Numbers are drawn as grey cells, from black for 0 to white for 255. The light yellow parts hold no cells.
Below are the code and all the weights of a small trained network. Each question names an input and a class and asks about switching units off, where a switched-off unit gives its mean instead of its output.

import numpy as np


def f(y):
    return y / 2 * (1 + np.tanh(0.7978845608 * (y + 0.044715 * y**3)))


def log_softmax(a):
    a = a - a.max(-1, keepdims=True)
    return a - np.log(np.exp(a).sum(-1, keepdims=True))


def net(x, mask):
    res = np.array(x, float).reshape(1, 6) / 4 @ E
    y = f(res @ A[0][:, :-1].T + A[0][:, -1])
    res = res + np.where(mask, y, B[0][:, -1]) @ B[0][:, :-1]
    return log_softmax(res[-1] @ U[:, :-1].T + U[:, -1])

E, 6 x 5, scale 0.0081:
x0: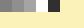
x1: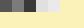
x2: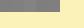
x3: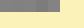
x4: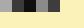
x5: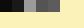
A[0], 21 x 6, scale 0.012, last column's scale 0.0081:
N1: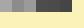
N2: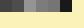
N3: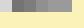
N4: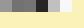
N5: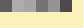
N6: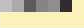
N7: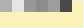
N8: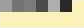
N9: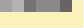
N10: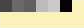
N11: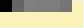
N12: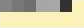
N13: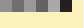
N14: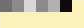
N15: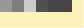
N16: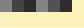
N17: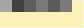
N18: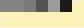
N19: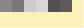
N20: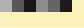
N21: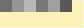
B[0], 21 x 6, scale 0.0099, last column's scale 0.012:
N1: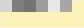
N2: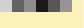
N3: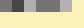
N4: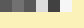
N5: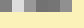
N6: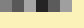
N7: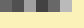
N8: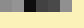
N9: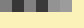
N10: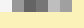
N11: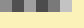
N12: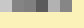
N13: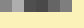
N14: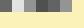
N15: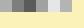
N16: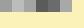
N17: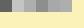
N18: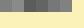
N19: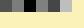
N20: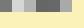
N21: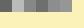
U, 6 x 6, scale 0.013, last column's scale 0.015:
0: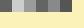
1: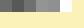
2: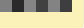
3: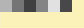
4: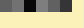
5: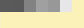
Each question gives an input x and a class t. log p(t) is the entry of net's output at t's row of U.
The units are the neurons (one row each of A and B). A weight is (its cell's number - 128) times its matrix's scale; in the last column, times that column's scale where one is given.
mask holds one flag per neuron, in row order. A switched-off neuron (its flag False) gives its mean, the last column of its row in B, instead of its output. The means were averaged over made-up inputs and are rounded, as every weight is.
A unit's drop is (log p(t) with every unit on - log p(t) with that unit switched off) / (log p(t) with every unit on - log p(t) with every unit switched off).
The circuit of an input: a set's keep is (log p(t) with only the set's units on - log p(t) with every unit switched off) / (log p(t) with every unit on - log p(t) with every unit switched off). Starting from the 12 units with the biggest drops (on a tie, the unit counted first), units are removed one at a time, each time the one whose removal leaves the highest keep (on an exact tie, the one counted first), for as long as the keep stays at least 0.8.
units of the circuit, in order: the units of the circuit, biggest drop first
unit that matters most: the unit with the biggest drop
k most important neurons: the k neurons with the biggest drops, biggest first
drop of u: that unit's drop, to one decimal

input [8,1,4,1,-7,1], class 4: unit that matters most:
N19
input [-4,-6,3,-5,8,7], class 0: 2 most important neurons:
[N17; N16]
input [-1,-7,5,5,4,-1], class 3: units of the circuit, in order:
[N1; N15]
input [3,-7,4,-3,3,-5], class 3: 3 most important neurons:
[N1; N15; N4]
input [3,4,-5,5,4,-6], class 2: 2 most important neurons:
[N6; N4]
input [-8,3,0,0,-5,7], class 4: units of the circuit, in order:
[N4; N8]
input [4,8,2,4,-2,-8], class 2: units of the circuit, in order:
[N7; N6; N9]
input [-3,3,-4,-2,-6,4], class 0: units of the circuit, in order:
[N14; N5]
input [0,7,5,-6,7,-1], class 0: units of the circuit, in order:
[N20; N16]
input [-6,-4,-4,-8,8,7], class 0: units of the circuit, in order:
[N17; N16]
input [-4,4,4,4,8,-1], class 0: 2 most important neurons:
[N20; N16]
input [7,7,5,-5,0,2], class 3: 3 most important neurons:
[N10; N4; N12]
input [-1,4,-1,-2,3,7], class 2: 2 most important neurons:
[N11; N2]
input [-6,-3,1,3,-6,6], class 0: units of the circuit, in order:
[N5]
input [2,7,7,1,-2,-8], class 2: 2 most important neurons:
[N7; N6]
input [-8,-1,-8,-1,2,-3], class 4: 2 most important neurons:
[N8; N4]
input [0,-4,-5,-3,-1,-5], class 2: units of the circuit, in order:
[N7; N9]
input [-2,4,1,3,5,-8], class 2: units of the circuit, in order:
[N6; N3]
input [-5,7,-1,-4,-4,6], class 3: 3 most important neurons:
[N10; N7; N3]
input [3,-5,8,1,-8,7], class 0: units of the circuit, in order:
[N14]
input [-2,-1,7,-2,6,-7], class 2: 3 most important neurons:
[N6; N3; N9]
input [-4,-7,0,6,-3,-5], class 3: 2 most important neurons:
[N1; N15]
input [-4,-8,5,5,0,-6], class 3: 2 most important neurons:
[N1; N15]
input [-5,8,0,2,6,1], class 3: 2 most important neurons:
[N10; N12]
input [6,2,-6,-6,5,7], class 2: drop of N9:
-0.1
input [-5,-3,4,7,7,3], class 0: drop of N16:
0.3
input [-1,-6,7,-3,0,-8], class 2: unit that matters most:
N7
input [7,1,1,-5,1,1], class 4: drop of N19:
0.9
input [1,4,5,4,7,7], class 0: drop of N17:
0.2
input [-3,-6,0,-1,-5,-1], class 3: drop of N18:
0.0
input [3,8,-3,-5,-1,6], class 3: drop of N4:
0.1
